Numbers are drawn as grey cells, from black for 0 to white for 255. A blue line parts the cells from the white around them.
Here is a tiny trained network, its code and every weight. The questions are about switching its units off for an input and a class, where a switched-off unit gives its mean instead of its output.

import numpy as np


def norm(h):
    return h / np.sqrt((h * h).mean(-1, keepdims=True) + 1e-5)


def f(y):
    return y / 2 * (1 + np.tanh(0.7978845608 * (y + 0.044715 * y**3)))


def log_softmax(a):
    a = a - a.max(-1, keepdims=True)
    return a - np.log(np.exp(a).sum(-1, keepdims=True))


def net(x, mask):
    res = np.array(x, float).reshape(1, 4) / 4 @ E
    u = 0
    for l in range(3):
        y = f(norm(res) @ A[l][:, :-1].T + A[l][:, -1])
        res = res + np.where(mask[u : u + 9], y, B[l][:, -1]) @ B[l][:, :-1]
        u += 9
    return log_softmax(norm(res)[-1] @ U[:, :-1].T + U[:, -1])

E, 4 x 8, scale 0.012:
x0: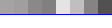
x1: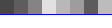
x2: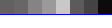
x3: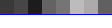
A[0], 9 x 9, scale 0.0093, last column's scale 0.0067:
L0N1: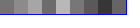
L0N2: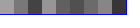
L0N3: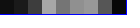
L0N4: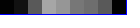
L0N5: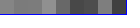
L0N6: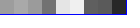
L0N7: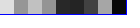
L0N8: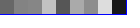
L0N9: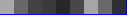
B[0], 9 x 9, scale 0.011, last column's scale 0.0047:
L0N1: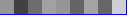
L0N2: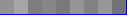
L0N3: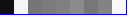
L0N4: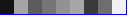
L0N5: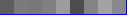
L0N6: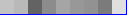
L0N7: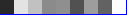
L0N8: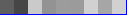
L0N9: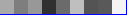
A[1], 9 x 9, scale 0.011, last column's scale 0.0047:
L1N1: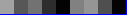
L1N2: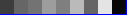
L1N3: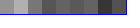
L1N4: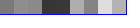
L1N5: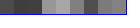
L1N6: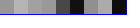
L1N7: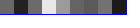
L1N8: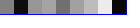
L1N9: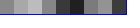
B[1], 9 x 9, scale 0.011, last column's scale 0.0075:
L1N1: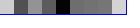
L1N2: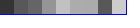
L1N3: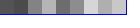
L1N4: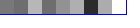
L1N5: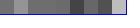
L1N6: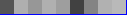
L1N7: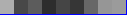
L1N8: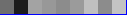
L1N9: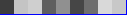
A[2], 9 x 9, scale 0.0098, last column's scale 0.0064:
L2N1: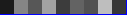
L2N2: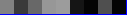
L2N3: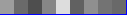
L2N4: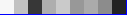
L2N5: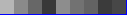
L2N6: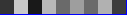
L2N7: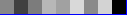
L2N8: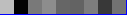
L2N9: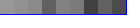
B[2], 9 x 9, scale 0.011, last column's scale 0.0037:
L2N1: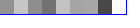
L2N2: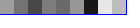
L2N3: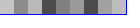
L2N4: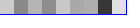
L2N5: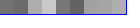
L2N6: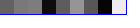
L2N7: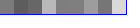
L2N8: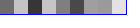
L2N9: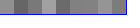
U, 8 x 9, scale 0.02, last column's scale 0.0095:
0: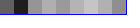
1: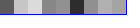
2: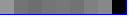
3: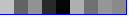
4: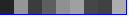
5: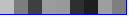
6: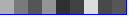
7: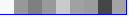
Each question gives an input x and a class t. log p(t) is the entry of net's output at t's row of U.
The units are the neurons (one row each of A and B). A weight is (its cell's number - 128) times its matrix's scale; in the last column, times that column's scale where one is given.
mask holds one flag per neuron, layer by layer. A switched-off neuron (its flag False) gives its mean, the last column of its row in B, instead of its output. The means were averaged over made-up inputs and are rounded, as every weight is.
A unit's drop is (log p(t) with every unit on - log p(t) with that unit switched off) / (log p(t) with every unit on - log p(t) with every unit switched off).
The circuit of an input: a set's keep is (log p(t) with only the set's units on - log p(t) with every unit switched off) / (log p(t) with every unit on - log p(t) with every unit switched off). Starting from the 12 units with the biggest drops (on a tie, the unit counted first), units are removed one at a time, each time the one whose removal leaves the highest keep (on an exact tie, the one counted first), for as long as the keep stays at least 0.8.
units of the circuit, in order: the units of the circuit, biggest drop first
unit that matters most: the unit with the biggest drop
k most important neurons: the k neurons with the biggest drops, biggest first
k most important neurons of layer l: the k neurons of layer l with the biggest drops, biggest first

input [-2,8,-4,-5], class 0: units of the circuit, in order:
(L0N8 L1N8)
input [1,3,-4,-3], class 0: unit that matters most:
L0N8
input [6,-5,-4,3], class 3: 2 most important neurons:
(L1N1 L0N1)
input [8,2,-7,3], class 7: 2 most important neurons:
(L0N6 L2N4)
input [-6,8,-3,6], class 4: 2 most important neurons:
(L0N3 L0N4)
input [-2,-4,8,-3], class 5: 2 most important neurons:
(L0N1 L2N2)
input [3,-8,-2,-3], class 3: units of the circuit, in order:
(L0N9 L1N1)
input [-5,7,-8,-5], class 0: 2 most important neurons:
(L0N8 L1N8)
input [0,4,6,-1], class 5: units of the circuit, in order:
(L1N7 L2N2)
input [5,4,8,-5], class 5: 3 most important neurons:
(L1N7 L2N2 L0N1)
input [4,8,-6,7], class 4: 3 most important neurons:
(L0N3 L2N6 L0N4)
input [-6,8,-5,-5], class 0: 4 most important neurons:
(L0N8 L1N8 L0N3 L1N2)
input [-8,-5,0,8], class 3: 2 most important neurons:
(L1N1 L0N9)
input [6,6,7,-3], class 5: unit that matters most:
L1N7
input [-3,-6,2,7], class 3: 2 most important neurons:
(L0N9 L1N1)
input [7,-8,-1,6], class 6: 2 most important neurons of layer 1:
(L1N1 L1N4)
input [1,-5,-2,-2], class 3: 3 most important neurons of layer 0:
(L0N9 L0N3 L0N5)
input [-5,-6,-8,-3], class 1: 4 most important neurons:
(L0N7 L1N9 L1N6 L2N6)
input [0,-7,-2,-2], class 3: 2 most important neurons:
(L0N9 L1N1)
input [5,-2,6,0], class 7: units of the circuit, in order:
(L0N6)
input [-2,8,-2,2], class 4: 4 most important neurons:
(L0N4 L0N3 L2N6 L1N5)
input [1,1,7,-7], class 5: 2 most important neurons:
(L0N1 L2N2)
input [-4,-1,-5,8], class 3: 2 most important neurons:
(L0N9 L1N1)
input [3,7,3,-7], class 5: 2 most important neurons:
(L1N7 L2N2)
